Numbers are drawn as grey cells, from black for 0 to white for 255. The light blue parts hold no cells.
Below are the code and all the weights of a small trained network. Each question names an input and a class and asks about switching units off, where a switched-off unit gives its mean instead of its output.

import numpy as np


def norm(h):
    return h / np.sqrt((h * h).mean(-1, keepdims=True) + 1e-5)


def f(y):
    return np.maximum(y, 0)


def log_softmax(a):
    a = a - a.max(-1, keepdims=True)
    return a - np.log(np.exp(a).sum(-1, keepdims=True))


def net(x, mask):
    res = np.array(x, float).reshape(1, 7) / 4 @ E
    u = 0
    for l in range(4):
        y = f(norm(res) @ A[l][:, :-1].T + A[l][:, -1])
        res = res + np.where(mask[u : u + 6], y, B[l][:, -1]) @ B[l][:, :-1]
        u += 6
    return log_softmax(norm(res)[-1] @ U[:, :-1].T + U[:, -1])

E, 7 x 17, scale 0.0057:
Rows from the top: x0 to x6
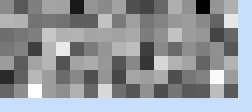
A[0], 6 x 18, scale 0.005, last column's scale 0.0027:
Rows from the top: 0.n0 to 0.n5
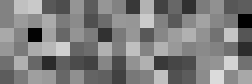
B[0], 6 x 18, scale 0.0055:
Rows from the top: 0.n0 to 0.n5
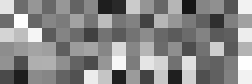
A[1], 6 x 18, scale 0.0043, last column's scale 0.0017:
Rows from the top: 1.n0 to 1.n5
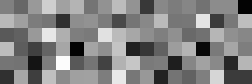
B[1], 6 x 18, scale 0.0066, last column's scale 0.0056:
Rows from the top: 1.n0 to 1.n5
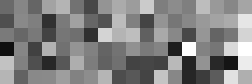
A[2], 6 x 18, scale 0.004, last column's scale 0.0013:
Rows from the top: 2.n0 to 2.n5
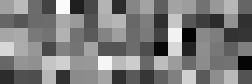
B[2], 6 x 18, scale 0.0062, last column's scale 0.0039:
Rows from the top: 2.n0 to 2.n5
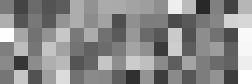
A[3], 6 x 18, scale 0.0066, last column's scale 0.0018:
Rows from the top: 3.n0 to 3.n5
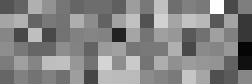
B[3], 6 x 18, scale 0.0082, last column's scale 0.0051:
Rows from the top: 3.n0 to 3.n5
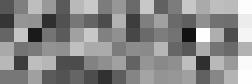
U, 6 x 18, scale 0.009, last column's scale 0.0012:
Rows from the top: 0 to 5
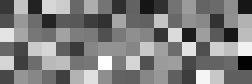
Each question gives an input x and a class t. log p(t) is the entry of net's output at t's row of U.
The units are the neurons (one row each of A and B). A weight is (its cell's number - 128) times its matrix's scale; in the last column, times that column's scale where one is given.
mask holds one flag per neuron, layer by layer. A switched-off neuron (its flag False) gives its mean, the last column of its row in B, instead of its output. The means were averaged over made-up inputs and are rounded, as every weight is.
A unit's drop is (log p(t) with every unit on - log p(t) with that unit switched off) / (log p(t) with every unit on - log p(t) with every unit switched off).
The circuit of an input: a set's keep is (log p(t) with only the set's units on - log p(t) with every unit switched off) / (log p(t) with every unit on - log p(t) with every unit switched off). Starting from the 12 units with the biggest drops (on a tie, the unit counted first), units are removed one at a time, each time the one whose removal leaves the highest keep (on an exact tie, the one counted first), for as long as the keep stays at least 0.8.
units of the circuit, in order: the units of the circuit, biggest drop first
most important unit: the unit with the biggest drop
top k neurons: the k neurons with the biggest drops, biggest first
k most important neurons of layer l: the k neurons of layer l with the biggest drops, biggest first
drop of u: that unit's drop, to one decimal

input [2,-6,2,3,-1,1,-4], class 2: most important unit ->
1.n4
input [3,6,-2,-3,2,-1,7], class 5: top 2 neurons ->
0.n0; 3.n2
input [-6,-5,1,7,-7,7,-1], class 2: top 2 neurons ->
1.n4; 1.n3
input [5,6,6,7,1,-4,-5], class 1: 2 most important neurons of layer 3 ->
3.n1; 3.n0
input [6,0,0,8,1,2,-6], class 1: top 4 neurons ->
1.n3; 0.n5; 1.n4; 0.n2
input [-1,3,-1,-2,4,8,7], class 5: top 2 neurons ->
3.n2; 0.n0
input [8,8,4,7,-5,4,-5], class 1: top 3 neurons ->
1.n3; 1.n4; 3.n0
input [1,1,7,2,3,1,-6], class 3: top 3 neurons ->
0.n0; 3.n4; 0.n3
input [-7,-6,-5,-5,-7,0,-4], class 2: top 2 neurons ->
0.n0; 1.n3
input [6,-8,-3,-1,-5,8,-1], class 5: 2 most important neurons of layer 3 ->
3.n2; 3.n4
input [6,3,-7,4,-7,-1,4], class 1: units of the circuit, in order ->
0.n4; 3.n4; 3.n0
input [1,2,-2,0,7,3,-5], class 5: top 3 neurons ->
0.n2; 0.n4; 3.n2
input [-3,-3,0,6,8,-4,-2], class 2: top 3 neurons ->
1.n3; 0.n5; 0.n4
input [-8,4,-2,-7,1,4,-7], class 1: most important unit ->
0.n4
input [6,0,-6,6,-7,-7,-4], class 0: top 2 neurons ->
1.n3; 1.n2
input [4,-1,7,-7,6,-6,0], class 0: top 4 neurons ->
2.n5; 0.n4; 1.n3; 1.n2
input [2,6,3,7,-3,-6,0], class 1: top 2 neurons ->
1.n3; 0.n0
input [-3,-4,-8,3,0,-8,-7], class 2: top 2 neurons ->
1.n4; 0.n5
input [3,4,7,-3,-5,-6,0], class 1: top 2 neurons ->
0.n5; 1.n3
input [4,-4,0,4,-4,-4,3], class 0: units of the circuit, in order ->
1.n3
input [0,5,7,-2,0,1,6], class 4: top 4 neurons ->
1.n3; 0.n5; 0.n4; 2.n2
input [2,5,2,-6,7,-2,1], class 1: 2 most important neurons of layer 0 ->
0.n5; 0.n0
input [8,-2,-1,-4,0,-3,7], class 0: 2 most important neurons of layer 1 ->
1.n3; 1.n4
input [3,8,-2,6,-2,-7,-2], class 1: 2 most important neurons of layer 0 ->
0.n2; 0.n5
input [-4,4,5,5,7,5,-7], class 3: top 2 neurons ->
3.n4; 0.n3
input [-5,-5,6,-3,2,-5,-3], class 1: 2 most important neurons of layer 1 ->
1.n1; 1.n4
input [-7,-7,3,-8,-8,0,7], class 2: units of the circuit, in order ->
0.n0
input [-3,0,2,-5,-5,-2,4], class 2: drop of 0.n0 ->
0.1
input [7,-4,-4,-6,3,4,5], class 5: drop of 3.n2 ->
0.5
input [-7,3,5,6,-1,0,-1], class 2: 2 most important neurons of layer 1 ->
1.n4; 1.n3
